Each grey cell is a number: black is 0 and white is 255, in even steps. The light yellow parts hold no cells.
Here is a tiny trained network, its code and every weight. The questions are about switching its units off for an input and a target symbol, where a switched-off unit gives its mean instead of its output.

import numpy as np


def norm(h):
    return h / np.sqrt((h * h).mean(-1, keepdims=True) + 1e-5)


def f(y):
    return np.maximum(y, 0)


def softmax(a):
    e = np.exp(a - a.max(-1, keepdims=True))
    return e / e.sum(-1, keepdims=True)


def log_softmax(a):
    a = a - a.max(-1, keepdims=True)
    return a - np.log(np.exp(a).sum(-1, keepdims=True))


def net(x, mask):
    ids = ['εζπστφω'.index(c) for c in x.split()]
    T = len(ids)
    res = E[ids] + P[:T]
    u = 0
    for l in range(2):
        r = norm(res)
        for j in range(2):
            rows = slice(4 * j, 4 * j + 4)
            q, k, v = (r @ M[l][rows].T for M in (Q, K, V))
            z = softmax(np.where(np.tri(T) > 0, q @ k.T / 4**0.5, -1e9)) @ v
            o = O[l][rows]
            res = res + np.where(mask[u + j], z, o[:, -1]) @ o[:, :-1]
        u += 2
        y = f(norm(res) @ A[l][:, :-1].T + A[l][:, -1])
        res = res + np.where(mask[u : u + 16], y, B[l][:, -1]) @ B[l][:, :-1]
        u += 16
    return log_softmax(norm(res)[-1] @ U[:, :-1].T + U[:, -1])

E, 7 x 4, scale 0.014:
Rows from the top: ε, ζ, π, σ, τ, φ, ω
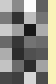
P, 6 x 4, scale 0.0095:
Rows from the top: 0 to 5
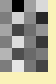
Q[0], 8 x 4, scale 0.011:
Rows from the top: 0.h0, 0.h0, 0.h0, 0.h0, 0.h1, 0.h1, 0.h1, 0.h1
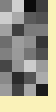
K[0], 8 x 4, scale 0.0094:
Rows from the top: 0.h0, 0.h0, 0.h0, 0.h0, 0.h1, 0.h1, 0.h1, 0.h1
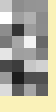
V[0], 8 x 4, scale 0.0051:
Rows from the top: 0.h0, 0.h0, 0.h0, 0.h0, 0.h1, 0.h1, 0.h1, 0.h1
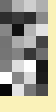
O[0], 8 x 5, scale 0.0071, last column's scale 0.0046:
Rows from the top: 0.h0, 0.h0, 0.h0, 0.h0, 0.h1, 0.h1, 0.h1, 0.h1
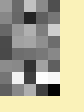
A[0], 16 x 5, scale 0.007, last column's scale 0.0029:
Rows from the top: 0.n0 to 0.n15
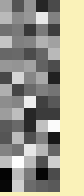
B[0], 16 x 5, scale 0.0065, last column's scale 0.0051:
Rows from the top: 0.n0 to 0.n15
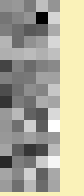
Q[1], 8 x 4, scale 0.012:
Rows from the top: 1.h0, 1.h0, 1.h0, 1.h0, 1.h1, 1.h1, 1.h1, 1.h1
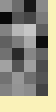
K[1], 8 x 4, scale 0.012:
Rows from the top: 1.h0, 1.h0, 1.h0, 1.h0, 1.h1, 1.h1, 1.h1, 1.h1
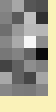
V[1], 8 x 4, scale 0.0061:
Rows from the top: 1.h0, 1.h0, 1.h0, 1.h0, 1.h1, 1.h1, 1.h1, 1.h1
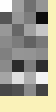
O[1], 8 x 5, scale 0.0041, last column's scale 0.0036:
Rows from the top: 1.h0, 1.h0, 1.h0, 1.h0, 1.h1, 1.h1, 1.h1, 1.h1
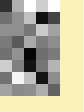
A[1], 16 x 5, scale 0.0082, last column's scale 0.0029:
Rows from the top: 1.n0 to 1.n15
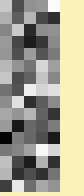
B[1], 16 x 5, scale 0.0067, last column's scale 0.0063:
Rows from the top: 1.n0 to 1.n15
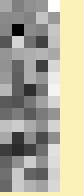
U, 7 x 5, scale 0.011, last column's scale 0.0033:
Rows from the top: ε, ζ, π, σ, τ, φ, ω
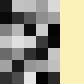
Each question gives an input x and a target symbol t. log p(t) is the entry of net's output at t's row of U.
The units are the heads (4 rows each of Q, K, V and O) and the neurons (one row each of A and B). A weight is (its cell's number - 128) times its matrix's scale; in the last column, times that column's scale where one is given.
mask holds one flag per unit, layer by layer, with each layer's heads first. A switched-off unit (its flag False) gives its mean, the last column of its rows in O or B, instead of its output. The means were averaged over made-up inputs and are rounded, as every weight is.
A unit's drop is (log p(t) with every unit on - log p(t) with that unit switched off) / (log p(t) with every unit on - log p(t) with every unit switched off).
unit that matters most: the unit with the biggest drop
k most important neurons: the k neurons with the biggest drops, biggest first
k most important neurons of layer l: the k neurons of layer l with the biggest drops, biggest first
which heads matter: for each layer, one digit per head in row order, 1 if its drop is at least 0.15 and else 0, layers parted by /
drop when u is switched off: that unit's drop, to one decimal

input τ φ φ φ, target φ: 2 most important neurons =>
[1.n2 0.n1]
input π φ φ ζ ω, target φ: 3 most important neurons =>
[0.n1 0.n9 0.n8]
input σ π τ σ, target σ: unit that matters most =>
0.n14
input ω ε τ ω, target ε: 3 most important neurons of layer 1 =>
[1.n15 1.n5 1.n2]
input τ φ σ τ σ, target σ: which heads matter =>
10 / 00
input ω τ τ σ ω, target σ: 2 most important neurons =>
[0.n13 1.n10]
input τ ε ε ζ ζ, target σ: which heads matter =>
10 / 00
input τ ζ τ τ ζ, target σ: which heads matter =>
01 / 10
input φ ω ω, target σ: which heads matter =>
00 / 10
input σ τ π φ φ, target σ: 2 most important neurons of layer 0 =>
[0.n13 0.n10]
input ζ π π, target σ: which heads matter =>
01 / 00
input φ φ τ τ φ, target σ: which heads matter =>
00 / 00
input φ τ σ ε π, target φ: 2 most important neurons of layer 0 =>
[0.n12 0.n4]
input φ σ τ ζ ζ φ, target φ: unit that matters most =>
1.n2
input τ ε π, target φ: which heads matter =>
00 / 10
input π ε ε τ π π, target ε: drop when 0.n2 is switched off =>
0.0
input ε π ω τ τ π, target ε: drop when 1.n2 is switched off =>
0.1
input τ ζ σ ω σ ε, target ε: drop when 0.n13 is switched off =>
0.2
